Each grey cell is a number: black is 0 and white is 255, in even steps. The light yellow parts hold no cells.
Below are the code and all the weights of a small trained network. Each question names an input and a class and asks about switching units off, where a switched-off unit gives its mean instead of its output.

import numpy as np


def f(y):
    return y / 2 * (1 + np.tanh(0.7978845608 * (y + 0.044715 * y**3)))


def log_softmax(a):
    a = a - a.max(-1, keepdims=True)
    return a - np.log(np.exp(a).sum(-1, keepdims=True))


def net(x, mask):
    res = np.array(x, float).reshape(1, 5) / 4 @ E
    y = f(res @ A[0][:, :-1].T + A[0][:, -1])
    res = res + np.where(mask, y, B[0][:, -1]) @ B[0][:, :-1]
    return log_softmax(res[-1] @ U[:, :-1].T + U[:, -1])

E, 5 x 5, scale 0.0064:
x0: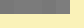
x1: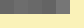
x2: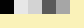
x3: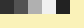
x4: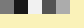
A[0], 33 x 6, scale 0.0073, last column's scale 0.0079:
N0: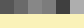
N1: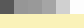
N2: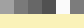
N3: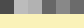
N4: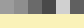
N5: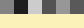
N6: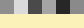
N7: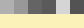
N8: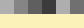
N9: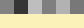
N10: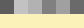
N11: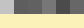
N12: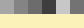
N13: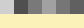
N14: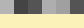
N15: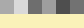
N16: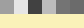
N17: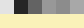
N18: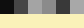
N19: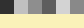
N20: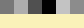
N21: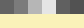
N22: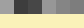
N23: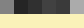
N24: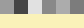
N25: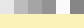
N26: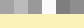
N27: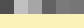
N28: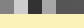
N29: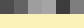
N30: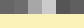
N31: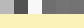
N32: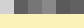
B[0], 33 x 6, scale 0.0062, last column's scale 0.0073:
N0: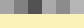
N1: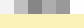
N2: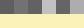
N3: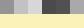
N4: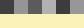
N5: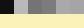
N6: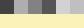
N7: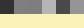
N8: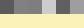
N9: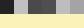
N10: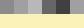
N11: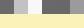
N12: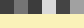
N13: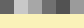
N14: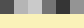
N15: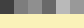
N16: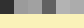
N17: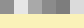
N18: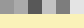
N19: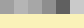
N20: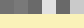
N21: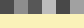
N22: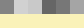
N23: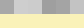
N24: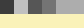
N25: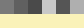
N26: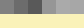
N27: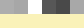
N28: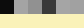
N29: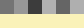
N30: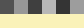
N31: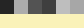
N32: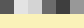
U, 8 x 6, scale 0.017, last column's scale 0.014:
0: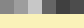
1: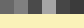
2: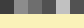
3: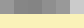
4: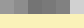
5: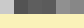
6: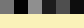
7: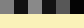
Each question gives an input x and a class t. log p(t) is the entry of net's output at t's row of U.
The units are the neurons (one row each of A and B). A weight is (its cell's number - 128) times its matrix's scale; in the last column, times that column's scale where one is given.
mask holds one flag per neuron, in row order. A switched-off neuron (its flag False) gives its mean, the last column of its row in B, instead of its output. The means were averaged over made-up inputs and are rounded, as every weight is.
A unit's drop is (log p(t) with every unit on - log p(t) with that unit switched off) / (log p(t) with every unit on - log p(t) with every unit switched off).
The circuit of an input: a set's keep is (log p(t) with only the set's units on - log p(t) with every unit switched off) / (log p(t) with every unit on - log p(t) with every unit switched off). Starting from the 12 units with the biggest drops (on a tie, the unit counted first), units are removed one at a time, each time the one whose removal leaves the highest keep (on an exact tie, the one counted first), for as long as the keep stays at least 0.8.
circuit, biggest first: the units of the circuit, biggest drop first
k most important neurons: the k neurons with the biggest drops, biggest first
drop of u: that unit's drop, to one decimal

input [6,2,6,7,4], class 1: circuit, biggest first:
(N18; N29)
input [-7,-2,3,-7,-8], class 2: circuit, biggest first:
(N16)
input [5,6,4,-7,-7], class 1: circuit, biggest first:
(N20; N12)
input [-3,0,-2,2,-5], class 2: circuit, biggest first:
(N6; N28; N16; N15)
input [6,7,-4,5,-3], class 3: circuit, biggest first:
(N23; N12; N4)
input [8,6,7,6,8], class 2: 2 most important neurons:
(N9; N5)
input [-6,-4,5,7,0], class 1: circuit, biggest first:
(N21; N30)
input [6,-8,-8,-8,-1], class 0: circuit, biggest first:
(N11; N32; N14)
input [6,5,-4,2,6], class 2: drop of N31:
0.2
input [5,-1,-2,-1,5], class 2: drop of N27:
0.1
